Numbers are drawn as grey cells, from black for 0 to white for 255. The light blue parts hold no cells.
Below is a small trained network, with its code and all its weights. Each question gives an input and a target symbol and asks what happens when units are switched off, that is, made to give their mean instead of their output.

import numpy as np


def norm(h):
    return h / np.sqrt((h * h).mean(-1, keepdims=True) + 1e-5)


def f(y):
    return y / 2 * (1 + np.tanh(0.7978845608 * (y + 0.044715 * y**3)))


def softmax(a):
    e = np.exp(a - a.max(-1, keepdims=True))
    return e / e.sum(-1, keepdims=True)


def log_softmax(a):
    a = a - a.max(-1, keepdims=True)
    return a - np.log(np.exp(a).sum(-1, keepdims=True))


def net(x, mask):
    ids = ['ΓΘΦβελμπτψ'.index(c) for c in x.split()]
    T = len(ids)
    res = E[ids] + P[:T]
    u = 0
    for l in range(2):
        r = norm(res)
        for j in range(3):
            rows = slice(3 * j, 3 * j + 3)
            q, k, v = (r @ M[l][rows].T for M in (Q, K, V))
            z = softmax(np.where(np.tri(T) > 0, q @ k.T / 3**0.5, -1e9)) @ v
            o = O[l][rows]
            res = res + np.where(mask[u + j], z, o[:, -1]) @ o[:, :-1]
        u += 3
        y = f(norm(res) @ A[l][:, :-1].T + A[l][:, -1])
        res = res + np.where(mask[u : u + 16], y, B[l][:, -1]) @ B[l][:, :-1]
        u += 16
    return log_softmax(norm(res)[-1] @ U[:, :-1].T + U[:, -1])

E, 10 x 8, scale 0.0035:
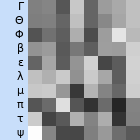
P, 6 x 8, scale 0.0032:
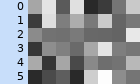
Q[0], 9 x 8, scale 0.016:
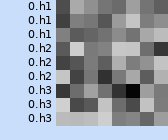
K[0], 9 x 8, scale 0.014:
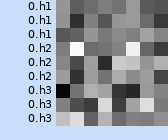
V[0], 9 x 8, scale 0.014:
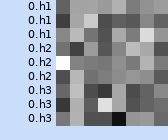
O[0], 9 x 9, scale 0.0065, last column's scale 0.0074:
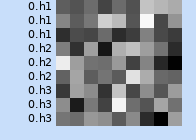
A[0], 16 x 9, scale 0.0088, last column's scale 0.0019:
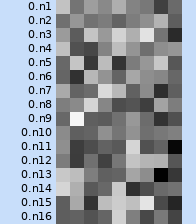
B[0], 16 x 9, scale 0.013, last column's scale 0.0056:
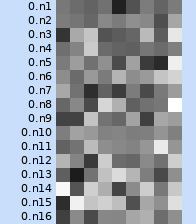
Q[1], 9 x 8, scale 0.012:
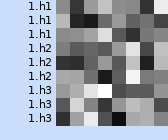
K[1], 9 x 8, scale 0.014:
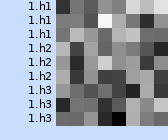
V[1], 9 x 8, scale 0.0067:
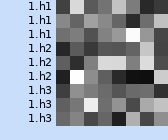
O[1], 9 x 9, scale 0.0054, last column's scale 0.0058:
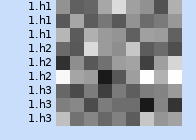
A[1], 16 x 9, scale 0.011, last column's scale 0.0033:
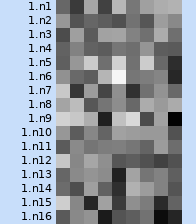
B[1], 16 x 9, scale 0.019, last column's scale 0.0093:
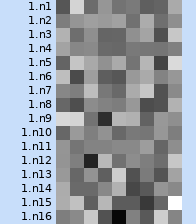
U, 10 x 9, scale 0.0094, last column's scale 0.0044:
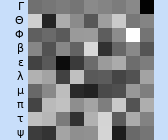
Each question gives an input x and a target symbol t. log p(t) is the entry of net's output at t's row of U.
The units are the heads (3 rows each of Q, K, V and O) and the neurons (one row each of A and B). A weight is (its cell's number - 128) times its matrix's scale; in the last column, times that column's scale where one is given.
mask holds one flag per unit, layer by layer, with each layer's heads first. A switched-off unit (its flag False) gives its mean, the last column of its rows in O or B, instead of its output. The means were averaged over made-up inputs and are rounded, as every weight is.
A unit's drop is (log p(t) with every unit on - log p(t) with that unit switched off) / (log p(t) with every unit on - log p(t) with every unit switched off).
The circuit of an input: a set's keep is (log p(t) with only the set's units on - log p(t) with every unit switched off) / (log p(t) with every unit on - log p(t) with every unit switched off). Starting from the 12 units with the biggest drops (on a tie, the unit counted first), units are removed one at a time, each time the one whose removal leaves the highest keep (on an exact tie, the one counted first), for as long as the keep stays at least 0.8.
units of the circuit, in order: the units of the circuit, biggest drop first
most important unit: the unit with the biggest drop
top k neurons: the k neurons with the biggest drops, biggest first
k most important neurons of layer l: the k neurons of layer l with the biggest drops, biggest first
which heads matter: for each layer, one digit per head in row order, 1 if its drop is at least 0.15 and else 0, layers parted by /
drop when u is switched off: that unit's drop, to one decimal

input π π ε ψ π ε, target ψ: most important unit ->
0.n13
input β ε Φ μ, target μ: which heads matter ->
100 / 000
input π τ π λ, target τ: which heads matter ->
100 / 000
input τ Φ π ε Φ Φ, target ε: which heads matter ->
111 / 000
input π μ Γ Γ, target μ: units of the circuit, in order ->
(0.h1, 1.n16, 0.h3)
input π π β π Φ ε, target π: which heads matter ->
000 / 000
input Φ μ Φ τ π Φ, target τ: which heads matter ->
110 / 000
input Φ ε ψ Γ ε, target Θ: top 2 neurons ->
(0.n3, 0.n9)
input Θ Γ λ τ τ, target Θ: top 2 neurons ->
(1.n7, 0.n5)
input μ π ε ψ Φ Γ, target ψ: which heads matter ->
100 / 000
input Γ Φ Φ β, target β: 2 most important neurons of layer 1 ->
(1.n14, 1.n13)
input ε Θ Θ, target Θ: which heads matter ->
101 / 000
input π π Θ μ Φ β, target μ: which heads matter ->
101 / 000
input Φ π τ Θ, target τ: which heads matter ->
100 / 000
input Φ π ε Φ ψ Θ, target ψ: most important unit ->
0.h1
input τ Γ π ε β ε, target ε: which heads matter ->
101 / 000
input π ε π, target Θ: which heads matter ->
010 / 000
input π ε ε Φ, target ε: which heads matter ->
101 / 000
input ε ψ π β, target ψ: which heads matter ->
000 / 000
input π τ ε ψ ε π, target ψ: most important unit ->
0.n13
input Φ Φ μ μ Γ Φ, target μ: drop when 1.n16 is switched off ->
0.3
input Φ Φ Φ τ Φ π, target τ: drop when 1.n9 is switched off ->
0.1
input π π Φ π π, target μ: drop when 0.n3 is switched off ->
0.9
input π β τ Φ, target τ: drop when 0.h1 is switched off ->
0.9
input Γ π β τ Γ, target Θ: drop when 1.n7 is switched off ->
0.6
